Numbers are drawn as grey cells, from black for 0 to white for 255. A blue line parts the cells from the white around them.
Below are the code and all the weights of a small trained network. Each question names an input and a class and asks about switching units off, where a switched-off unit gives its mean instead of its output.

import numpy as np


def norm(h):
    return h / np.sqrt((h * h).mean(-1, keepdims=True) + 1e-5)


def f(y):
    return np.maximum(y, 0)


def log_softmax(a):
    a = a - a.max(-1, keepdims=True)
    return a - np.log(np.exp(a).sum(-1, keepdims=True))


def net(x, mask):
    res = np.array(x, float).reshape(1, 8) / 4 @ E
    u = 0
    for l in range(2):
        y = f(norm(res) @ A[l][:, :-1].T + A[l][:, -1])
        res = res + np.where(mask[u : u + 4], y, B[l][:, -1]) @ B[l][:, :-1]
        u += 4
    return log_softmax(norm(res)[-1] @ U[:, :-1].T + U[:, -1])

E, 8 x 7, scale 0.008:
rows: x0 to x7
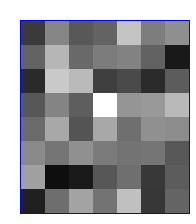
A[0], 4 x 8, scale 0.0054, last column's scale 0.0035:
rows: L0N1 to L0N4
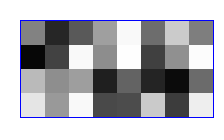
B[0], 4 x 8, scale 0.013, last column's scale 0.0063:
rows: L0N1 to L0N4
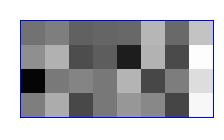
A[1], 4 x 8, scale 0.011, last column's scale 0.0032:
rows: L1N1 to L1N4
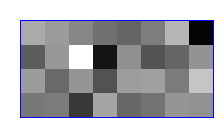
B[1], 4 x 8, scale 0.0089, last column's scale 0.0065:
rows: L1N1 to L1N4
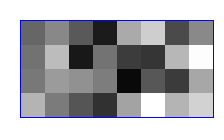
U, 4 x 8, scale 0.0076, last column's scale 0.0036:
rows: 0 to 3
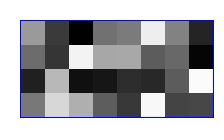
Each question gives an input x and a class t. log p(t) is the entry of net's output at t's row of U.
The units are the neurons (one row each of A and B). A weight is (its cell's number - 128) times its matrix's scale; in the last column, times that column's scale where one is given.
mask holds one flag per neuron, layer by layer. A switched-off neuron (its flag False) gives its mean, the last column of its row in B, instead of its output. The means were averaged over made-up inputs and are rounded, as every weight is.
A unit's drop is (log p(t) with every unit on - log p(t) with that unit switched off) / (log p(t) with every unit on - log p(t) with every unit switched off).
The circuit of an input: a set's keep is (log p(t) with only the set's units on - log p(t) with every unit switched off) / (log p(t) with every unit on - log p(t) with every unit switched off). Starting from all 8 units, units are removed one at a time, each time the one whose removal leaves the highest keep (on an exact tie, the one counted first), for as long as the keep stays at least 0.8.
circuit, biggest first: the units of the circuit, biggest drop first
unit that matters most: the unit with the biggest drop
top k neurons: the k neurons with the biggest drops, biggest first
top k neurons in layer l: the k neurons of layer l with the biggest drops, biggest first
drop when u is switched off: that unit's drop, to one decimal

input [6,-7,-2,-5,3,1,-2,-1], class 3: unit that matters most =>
L1N2
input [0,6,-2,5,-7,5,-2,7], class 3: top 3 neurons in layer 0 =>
L0N2, L0N3, L0N4
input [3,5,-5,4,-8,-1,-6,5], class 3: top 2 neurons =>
L1N2, L0N3
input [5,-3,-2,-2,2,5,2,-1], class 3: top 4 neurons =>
L1N2, L0N3, L1N3, L0N1
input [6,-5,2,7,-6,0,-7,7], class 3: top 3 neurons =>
L0N2, L0N3, L1N2
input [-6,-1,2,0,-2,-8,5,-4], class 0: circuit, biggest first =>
L1N4, L1N2, L0N2
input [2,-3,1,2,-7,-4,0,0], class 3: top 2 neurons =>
L1N2, L0N3
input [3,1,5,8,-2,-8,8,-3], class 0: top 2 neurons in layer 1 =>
L1N4, L1N2
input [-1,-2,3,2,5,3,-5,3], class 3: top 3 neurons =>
L0N3, L0N2, L1N2
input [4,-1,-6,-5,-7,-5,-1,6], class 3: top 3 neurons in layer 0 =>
L0N2, L0N3, L0N1
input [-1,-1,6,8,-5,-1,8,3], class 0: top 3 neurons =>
L1N4, L1N2, L0N3
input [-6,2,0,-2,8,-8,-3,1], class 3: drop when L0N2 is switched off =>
0.1
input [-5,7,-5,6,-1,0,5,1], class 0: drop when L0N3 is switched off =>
0.0
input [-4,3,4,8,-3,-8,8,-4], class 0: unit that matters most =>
L1N4
